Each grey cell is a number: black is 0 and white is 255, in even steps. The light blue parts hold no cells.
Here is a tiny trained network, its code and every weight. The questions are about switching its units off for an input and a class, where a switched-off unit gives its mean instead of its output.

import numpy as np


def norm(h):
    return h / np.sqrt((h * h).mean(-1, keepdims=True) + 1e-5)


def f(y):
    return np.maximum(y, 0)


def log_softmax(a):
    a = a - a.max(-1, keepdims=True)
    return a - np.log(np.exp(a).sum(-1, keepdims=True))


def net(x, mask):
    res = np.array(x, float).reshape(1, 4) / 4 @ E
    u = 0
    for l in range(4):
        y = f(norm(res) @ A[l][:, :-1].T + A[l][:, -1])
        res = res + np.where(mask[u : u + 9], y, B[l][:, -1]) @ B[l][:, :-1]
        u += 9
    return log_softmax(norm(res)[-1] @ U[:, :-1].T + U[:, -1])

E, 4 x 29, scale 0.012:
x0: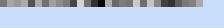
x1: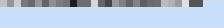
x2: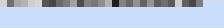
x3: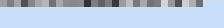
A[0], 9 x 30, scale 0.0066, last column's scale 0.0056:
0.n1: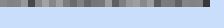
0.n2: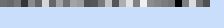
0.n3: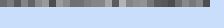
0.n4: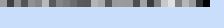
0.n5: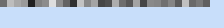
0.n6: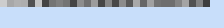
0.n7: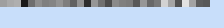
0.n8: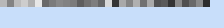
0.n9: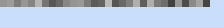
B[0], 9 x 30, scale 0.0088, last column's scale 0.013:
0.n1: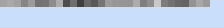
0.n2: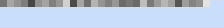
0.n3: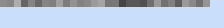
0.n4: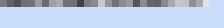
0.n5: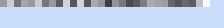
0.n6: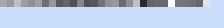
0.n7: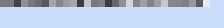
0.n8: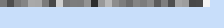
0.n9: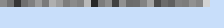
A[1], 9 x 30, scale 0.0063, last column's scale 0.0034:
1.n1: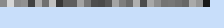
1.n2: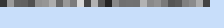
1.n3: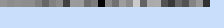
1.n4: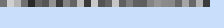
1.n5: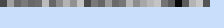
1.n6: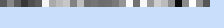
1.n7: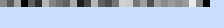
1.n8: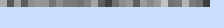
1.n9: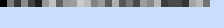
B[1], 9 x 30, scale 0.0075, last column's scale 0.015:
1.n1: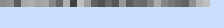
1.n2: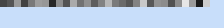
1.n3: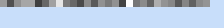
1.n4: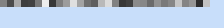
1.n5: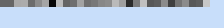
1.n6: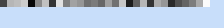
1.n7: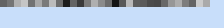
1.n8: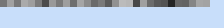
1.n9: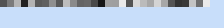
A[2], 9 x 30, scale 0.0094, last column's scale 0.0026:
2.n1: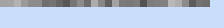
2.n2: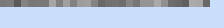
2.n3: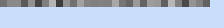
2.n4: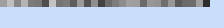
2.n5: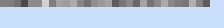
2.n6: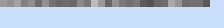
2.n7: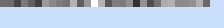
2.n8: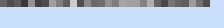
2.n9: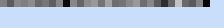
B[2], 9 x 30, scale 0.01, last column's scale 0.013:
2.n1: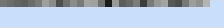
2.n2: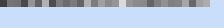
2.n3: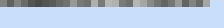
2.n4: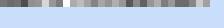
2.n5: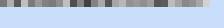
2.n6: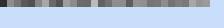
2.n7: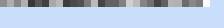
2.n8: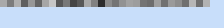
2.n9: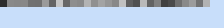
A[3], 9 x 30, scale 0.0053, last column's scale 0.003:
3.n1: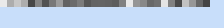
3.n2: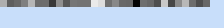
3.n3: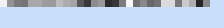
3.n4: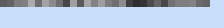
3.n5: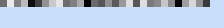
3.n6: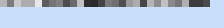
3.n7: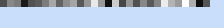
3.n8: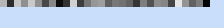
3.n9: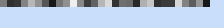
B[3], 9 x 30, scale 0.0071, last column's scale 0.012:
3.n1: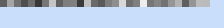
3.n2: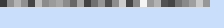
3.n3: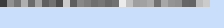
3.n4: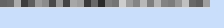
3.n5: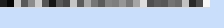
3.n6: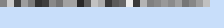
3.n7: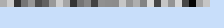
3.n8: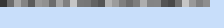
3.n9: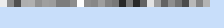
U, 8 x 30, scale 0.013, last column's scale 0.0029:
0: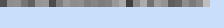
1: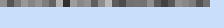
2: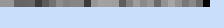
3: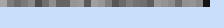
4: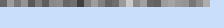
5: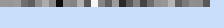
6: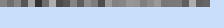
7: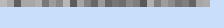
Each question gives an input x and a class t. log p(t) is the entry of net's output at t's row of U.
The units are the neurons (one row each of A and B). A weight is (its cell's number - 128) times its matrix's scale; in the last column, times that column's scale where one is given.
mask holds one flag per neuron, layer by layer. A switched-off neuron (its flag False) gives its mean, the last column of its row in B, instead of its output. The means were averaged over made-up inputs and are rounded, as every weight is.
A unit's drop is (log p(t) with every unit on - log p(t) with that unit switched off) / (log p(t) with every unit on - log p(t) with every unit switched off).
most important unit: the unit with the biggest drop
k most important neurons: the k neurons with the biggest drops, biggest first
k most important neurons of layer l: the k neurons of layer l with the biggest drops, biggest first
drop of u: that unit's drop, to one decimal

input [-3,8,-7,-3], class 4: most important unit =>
0.n4
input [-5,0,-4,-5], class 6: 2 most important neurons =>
[0.n2 1.n9]
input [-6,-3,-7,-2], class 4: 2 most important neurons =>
[0.n5 0.n4]
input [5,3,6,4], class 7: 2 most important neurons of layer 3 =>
[3.n6 3.n5]
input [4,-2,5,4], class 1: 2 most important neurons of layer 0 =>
[0.n8 0.n5]
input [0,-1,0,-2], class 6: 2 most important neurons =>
[0.n2 0.n5]
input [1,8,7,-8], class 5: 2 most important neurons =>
[0.n6 2.n1]
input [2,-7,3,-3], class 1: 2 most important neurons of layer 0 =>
[0.n8 0.n7]
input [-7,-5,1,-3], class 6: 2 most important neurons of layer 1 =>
[1.n6 1.n9]
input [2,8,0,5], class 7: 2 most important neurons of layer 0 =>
[0.n6 0.n5]
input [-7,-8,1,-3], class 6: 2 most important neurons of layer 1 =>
[1.n9 1.n6]
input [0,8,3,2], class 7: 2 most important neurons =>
[0.n6 2.n4]
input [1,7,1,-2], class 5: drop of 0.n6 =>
0.2
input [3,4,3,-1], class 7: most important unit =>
0.n8
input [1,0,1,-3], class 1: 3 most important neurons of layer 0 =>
[0.n5 0.n8 0.n2]
